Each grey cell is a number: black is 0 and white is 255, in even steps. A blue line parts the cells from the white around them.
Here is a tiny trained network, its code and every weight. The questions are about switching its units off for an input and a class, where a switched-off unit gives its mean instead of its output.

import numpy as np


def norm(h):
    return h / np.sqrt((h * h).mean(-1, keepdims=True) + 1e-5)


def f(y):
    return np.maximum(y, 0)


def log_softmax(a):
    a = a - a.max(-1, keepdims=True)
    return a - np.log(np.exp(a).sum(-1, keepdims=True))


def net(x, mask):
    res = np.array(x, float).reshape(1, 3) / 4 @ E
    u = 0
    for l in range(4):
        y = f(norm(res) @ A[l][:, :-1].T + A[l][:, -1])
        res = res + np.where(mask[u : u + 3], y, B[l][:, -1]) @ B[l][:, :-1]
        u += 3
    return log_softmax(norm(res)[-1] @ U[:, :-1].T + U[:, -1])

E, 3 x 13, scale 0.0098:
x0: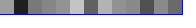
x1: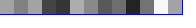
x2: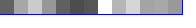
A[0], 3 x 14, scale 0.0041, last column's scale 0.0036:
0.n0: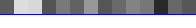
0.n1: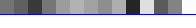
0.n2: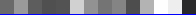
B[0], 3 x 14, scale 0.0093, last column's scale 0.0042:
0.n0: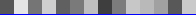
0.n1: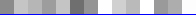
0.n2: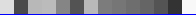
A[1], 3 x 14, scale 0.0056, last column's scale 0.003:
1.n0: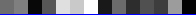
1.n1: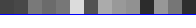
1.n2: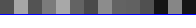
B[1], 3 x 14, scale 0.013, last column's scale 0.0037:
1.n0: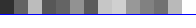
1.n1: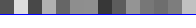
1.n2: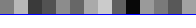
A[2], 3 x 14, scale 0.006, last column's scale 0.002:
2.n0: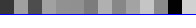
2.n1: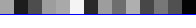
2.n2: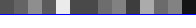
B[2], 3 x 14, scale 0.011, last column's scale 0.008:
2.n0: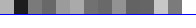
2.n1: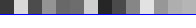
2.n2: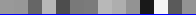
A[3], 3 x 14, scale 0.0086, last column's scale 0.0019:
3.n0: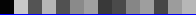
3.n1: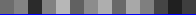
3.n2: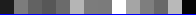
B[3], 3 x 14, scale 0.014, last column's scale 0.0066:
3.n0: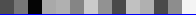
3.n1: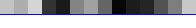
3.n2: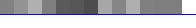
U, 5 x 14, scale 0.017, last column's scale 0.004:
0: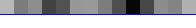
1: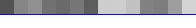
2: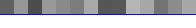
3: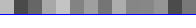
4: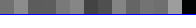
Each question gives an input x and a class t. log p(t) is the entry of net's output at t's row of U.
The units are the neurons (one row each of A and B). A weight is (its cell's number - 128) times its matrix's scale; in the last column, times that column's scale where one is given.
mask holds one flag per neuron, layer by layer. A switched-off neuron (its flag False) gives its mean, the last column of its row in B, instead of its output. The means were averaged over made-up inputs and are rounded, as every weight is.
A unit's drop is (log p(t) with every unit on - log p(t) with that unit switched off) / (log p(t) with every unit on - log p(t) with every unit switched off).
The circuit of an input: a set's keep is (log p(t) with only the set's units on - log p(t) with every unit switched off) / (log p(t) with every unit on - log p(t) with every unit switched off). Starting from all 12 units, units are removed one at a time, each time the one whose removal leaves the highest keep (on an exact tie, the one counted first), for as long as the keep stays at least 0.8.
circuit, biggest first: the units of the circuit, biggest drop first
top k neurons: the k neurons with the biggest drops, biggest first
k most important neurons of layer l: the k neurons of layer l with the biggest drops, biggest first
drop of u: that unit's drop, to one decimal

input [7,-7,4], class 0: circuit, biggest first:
(3.n1)
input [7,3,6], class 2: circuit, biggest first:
(0.n1 1.n0 1.n1)
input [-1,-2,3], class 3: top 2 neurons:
(1.n0 2.n0)
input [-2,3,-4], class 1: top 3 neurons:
(1.n0 3.n1 2.n0)
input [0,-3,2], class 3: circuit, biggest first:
(2.n0 1.n0)
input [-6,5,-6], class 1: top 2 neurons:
(1.n0 2.n1)
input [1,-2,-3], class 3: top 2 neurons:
(0.n1 1.n0)
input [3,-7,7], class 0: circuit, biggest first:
(3.n1 1.n0)
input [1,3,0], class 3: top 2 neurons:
(3.n1 0.n2)
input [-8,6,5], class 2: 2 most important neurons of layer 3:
(3.n1 3.n2)
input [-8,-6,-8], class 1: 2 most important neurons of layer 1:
(1.n0 1.n1)
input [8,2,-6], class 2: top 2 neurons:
(2.n1 3.n0)
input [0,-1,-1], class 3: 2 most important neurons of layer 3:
(3.n2 3.n1)
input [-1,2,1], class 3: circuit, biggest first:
(0.n2)
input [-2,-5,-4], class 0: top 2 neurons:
(3.n1 0.n1)
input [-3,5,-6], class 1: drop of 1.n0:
0.9
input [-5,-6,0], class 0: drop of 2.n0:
0.2
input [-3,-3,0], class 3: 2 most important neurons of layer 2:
(2.n0 2.n1)
